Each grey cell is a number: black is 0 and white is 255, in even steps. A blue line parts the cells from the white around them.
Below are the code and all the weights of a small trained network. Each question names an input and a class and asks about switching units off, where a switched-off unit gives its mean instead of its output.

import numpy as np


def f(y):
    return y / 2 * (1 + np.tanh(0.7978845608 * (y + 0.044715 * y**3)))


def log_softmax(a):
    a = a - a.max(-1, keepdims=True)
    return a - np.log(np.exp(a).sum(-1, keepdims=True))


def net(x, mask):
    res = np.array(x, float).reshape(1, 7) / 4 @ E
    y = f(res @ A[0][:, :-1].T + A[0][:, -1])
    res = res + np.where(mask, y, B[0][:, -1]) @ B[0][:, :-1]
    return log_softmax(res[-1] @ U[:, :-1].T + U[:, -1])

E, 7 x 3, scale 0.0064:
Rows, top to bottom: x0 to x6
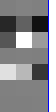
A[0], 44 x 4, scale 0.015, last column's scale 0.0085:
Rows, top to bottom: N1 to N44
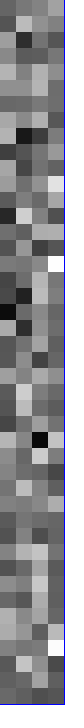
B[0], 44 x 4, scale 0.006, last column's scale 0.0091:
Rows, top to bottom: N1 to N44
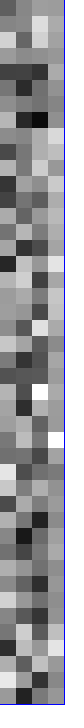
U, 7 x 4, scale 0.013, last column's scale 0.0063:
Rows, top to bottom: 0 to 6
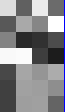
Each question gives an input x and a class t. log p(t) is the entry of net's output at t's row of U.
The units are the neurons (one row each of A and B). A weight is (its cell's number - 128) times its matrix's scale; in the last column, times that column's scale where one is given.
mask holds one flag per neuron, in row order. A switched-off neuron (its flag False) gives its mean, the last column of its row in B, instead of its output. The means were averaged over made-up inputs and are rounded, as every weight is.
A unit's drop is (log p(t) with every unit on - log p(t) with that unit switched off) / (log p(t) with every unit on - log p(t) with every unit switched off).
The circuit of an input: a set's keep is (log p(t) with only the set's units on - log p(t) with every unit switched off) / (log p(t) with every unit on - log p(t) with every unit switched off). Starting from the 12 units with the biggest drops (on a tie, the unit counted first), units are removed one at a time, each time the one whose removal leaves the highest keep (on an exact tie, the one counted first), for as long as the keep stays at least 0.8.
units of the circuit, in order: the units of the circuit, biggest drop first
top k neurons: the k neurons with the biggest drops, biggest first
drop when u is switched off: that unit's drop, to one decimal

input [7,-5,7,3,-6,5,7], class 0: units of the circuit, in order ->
(N25 N42)
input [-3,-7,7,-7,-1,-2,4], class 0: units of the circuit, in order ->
(N25)
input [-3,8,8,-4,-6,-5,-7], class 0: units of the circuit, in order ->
(N25 N14 N26)
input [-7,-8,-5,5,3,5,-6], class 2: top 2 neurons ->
(N8 N5)
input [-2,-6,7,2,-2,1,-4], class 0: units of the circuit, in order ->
(N25 N42)
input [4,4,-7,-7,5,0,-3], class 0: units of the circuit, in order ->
(N3 N9)
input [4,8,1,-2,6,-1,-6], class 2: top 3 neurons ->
(N16 N23 N34)
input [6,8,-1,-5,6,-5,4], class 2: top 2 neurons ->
(N16 N23)
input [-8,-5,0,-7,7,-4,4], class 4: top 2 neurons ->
(N5 N18)
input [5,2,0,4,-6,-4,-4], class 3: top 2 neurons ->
(N18 N20)
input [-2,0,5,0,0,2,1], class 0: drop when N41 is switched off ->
0.1
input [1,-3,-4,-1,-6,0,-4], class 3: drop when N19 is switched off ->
0.3
